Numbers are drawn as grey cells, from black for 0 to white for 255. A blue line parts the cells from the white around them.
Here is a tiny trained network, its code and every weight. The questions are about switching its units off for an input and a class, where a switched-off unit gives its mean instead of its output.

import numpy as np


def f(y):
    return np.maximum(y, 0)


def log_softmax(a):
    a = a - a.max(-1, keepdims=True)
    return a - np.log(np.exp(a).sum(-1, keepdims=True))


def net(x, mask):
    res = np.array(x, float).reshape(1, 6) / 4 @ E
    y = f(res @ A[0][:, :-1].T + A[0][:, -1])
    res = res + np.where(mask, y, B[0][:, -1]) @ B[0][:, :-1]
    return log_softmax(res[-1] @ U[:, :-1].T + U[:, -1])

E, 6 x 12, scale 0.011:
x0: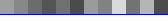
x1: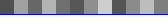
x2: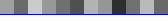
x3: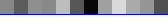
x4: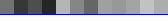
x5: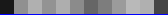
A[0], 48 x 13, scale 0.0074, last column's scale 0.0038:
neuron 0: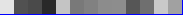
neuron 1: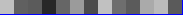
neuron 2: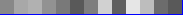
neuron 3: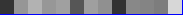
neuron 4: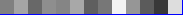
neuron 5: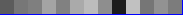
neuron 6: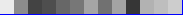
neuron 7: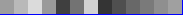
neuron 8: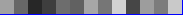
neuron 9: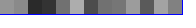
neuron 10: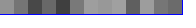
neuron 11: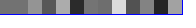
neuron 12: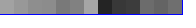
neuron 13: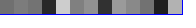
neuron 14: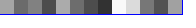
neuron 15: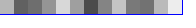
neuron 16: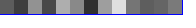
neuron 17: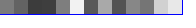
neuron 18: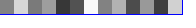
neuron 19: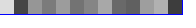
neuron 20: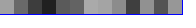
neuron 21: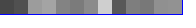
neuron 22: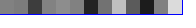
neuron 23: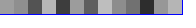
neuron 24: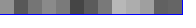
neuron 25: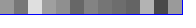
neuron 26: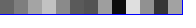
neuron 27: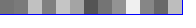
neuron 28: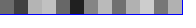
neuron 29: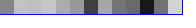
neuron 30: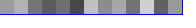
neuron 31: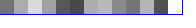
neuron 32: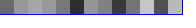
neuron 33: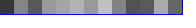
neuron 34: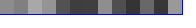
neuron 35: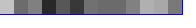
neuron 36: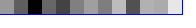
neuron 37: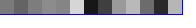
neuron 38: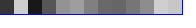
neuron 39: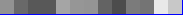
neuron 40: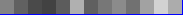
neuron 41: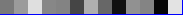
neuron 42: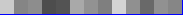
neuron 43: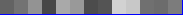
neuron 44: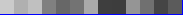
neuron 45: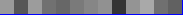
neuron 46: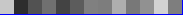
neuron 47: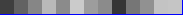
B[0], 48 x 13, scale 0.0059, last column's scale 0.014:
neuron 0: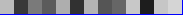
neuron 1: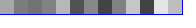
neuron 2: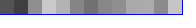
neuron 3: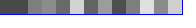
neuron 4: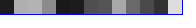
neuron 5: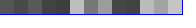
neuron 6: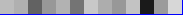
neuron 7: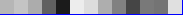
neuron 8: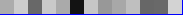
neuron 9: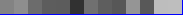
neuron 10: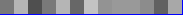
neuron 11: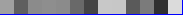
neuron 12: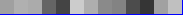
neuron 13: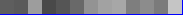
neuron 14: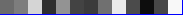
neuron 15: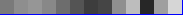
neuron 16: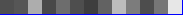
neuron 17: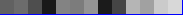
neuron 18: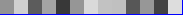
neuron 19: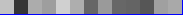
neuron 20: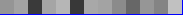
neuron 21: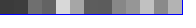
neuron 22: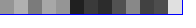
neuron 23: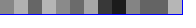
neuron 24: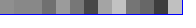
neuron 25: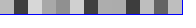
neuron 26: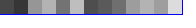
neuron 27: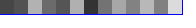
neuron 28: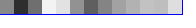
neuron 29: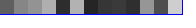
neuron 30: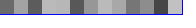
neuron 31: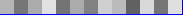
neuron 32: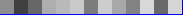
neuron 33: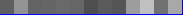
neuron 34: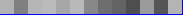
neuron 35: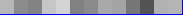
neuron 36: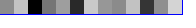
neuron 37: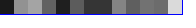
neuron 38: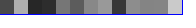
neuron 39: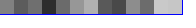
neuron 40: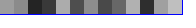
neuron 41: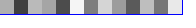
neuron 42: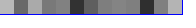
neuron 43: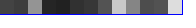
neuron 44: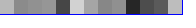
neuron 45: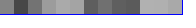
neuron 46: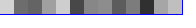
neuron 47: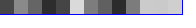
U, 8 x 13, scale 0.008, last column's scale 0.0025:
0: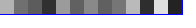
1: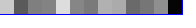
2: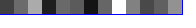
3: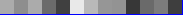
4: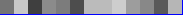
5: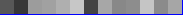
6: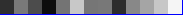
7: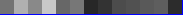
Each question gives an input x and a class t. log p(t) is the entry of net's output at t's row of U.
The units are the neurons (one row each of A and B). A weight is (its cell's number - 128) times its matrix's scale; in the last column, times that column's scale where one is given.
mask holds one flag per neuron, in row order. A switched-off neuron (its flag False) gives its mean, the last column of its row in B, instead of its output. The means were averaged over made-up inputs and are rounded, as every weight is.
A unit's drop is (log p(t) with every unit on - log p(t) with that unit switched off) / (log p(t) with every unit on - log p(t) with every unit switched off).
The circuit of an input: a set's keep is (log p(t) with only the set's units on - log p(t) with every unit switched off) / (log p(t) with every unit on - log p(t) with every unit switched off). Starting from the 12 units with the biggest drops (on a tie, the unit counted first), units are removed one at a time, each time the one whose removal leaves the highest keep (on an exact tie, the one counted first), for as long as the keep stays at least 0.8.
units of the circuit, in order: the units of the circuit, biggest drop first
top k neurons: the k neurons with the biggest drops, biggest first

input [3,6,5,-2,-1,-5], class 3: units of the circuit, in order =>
[neuron 7]
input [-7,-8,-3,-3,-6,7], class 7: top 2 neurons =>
[neuron 29; neuron 37]
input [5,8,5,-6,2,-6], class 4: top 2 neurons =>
[neuron 18; neuron 36]
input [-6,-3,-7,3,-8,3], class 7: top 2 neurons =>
[neuron 29; neuron 23]
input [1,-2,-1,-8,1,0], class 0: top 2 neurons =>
[neuron 6; neuron 29]
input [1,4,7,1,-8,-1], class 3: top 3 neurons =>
[neuron 7; neuron 18; neuron 44]
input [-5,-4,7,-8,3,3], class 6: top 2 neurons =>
[neuron 47; neuron 5]
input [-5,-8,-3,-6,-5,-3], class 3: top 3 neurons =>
[neuron 7; neuron 12; neuron 44]
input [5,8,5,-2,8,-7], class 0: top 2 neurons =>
[neuron 1; neuron 36]
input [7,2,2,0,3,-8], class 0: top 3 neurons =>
[neuron 0; neuron 1; neuron 46]
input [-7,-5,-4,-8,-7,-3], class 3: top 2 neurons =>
[neuron 7; neuron 12]
